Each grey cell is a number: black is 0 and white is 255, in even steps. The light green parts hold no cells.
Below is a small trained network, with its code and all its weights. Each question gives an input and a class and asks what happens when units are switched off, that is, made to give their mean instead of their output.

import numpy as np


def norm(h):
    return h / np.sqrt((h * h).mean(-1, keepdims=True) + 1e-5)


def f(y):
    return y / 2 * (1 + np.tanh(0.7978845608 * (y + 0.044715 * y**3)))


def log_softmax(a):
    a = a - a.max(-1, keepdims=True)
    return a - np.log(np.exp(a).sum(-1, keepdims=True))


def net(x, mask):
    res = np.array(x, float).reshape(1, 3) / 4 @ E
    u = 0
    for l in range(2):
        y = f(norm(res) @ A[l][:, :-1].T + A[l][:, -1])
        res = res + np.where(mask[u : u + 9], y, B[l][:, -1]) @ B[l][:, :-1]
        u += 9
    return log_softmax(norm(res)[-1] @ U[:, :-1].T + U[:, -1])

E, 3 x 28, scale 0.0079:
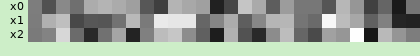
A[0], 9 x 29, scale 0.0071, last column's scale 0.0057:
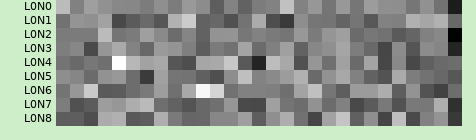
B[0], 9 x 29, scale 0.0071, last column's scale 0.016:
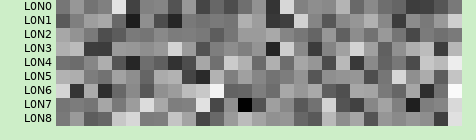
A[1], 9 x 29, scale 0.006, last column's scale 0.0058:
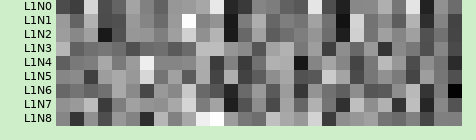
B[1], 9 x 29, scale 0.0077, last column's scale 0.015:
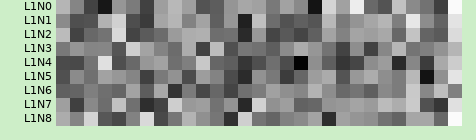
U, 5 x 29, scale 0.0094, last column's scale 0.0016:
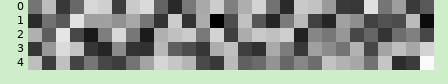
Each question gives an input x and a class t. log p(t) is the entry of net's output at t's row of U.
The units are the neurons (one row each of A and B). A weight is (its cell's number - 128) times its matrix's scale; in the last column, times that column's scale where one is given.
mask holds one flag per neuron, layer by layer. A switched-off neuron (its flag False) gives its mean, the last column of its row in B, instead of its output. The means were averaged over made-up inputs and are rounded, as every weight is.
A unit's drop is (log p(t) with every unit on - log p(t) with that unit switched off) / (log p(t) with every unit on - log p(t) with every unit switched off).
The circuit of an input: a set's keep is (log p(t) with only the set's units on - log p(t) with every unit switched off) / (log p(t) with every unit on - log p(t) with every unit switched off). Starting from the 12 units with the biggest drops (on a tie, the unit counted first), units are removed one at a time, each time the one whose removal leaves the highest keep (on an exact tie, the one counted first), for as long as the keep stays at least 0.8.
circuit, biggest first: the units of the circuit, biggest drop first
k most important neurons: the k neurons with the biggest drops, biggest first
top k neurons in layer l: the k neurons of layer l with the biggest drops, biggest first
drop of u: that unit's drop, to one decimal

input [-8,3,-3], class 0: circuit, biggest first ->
[L0N6; L0N5]
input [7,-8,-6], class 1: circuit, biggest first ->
[L0N7]
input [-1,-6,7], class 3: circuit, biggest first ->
[L0N1; L0N6]
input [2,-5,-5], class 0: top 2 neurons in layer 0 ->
[L0N8; L0N3]
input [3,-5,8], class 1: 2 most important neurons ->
[L0N6; L0N7]
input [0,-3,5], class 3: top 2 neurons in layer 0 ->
[L0N6; L0N1]
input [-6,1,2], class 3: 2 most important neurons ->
[L0N1; L0N6]
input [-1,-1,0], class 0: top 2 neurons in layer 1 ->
[L1N8; L1N4]
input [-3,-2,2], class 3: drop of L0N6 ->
0.2
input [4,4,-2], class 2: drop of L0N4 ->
0.7
